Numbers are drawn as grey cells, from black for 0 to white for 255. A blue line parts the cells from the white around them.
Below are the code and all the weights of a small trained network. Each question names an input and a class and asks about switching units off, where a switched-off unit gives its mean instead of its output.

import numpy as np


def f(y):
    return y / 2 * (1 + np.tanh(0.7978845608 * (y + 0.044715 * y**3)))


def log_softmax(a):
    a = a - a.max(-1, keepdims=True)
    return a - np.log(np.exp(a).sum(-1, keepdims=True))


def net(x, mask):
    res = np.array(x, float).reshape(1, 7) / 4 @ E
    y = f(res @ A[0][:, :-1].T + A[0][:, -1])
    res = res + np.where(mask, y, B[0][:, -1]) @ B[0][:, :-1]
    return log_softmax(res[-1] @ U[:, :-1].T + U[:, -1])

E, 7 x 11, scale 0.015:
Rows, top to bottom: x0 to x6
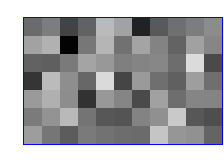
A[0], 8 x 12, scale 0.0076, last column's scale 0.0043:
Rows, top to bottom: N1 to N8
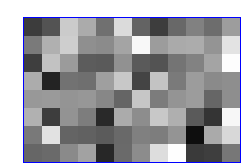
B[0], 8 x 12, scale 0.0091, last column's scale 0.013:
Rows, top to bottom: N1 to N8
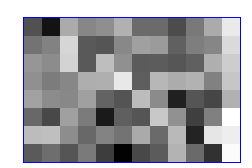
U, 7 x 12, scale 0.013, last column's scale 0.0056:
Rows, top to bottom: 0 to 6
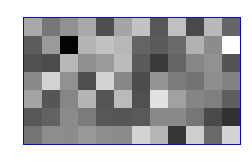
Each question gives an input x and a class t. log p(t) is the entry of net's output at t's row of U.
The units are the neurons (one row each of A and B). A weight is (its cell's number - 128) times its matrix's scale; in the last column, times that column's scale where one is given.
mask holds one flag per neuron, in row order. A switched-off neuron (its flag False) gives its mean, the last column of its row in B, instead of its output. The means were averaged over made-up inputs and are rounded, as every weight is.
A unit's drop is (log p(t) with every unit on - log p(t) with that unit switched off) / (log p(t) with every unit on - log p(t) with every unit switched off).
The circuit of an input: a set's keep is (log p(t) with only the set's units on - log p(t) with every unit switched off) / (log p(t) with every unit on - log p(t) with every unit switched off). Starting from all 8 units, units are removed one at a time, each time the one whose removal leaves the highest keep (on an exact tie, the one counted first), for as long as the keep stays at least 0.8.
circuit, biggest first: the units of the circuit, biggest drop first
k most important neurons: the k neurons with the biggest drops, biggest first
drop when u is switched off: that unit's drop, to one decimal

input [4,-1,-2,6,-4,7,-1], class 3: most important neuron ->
(N6)
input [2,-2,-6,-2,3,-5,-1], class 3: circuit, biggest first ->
(N6 N1)
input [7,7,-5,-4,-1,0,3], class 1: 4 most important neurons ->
(N6 N2 N3 N4)
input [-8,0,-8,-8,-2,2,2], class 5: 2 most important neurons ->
(N8 N6)
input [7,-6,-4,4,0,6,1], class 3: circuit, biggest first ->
(N7 N3)
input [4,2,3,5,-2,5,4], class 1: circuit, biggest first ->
(N6 N2)
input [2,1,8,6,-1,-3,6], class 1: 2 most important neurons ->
(N2 N6)
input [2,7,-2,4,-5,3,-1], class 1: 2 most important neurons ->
(N6 N2)
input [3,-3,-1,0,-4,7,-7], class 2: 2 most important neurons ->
(N1 N3)
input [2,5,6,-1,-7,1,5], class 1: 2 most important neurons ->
(N2 N6)
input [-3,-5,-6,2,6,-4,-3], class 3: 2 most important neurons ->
(N3 N6)
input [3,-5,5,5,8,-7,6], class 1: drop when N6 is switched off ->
0.3
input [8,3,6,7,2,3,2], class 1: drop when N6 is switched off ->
0.3
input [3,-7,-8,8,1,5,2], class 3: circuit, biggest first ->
(N3)
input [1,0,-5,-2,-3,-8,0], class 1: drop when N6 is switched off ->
0.3
